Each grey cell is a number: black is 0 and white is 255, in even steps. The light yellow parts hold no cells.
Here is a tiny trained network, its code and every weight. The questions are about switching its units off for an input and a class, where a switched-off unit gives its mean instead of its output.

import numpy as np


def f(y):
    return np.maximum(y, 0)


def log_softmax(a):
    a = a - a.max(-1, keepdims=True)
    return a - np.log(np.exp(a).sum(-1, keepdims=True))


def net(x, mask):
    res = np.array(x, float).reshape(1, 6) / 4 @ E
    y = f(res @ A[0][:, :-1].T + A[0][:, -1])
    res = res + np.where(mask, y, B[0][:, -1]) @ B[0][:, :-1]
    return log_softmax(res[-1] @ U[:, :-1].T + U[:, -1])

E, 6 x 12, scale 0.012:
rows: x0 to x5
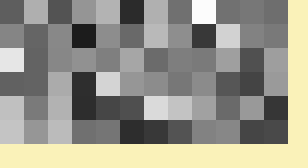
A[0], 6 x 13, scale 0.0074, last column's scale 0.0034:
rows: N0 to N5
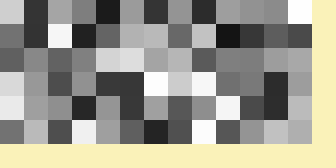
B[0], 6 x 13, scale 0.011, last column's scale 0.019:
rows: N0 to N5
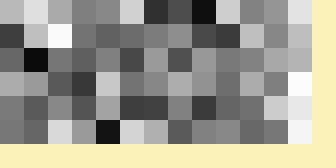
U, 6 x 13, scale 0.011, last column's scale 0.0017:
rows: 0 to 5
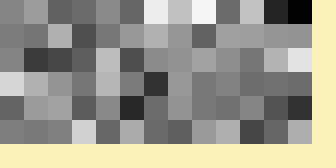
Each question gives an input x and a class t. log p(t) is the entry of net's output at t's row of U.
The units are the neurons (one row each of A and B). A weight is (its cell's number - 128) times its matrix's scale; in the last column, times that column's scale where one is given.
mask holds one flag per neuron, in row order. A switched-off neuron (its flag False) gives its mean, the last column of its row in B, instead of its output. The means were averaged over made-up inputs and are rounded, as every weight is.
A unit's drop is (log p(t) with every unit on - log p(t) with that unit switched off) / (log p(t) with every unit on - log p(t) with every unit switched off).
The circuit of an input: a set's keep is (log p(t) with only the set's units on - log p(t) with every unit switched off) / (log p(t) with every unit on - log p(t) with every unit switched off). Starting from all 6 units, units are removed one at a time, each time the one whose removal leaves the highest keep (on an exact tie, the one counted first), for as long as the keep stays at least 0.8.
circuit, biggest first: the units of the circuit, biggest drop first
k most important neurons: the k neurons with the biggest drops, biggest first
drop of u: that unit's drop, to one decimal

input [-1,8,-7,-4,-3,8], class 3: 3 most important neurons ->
(N1, N2, N5)
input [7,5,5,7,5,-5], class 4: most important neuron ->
(N1)
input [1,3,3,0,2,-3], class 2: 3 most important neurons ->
(N5, N0, N1)
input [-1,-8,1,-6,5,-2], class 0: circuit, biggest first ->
(N4, N3)
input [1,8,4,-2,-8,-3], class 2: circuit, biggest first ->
(N5, N2)
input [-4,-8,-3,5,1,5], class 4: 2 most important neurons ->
(N1, N0)
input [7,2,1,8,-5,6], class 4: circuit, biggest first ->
(N0, N1)
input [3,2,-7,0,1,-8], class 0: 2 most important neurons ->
(N4, N0)
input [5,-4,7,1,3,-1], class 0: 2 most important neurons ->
(N0, N3)
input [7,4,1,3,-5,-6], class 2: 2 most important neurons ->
(N2, N0)
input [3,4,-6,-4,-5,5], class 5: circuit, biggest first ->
(N3, N1)
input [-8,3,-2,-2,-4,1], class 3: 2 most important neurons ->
(N0, N5)
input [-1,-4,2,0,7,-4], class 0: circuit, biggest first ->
(N4, N3)
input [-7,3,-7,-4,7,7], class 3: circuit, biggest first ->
(N0)
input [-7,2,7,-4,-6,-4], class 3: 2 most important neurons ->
(N0, N5)
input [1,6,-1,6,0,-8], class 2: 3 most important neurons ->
(N2, N5, N0)
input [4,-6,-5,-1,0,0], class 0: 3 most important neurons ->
(N0, N4, N3)
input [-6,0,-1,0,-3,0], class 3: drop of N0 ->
0.4
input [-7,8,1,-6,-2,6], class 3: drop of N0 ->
0.0
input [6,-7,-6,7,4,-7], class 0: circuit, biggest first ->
(N0)
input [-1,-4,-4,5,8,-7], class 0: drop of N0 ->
0.4
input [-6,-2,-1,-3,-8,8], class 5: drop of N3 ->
0.5
